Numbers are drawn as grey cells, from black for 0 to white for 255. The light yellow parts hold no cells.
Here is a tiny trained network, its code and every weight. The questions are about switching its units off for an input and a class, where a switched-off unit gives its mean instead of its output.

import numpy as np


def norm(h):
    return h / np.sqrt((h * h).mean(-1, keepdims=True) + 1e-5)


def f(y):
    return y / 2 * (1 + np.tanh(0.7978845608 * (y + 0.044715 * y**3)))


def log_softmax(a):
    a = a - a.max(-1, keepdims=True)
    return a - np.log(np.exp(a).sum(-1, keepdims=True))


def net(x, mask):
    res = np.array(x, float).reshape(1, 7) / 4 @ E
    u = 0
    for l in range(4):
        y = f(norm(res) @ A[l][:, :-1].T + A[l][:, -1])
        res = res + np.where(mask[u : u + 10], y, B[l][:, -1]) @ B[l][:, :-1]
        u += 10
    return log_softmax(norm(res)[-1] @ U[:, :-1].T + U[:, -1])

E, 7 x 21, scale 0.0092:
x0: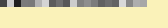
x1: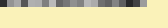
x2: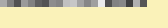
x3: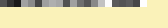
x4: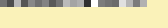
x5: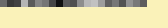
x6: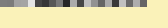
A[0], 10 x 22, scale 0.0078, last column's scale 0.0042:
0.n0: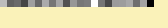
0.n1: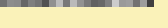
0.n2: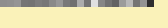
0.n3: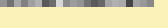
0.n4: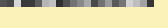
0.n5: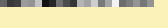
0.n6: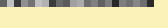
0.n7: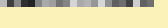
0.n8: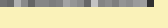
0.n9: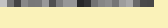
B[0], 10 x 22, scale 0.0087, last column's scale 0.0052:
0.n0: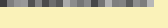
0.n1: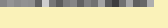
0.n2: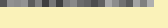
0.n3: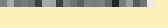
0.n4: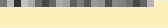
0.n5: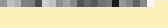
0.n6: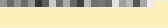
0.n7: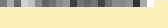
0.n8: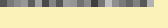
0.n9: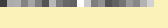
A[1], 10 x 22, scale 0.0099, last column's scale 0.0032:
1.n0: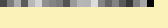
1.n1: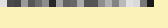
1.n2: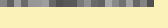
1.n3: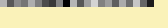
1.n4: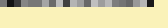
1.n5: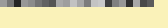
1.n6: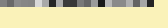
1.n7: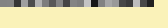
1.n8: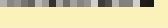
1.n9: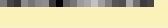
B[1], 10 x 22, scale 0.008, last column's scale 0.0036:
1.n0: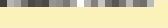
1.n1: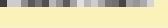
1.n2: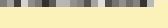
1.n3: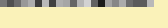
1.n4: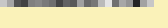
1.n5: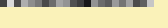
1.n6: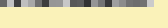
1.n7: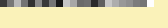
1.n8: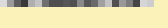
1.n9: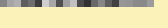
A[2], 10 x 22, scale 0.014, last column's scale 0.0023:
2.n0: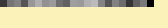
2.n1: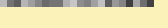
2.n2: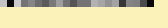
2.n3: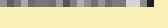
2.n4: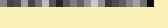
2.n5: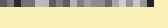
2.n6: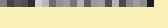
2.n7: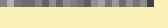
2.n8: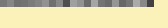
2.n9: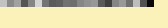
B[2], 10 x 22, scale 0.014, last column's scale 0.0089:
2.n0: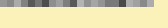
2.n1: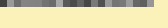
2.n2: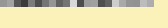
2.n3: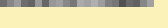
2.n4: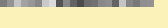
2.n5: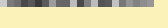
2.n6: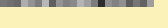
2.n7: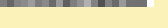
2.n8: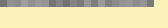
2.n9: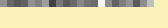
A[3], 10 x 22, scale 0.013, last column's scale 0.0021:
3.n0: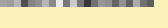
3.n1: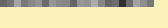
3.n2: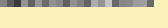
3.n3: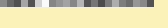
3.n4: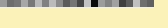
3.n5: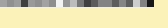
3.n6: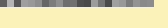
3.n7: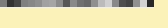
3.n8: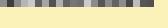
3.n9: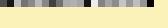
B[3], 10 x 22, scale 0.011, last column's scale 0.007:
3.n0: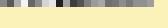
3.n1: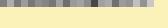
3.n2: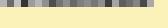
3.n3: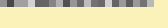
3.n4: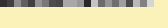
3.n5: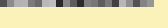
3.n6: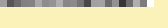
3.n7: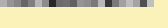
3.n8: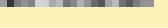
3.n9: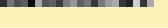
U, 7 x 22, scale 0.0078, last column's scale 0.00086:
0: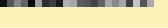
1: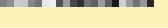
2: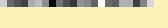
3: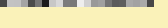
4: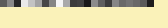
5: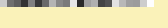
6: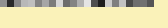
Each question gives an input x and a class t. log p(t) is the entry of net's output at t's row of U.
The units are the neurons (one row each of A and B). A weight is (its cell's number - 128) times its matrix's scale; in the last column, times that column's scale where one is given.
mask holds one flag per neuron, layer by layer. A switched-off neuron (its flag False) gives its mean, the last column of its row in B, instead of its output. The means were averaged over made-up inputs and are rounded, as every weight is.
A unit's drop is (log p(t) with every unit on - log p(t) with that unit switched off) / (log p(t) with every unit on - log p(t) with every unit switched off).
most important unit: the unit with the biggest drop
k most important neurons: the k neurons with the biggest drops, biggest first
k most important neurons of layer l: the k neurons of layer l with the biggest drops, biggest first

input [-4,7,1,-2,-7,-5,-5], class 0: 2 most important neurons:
3.n4, 0.n9
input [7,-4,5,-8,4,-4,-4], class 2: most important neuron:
2.n9
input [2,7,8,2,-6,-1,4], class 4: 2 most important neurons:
1.n5, 0.n9
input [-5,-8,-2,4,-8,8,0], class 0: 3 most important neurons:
1.n7, 3.n4, 0.n3
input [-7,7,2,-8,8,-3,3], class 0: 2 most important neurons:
3.n9, 0.n2
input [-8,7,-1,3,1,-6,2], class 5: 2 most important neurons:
2.n2, 0.n9
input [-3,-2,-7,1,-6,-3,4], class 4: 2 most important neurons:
1.n6, 1.n2
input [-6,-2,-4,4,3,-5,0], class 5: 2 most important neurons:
2.n2, 0.n5
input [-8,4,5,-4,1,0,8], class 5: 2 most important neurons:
2.n2, 2.n7
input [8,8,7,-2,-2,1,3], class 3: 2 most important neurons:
2.n0, 1.n0
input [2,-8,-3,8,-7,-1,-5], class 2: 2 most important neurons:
1.n4, 3.n7
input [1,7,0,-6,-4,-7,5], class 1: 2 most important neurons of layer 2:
2.n7, 2.n3
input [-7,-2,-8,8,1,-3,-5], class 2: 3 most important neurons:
1.n4, 0.n7, 3.n7
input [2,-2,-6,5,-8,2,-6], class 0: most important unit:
1.n7
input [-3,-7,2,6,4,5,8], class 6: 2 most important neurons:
1.n3, 3.n8
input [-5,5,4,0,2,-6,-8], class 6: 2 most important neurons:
0.n5, 2.n6
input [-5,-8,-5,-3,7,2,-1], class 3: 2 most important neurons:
1.n1, 2.n3
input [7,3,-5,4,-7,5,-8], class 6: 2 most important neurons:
2.n6, 3.n3
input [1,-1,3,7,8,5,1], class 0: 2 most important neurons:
3.n9, 0.n0
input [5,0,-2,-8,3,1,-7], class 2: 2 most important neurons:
2.n9, 1.n8
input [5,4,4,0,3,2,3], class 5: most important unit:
0.n6
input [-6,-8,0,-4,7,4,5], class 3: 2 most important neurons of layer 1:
1.n1, 1.n7
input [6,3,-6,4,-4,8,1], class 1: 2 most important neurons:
2.n4, 0.n7
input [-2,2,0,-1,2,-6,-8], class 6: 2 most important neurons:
2.n6, 0.n5
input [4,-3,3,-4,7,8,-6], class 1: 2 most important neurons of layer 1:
1.n7, 1.n9
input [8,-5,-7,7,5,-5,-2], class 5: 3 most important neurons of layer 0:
0.n7, 0.n6, 0.n9
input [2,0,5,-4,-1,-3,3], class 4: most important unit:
1.n5
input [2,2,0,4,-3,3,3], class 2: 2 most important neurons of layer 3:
3.n7, 3.n9
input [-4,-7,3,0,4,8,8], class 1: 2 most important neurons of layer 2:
2.n4, 2.n7
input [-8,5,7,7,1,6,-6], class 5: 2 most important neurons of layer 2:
2.n2, 2.n9
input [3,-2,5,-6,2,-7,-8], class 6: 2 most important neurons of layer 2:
2.n6, 2.n7
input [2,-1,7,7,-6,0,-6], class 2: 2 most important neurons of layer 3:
3.n7, 3.n2
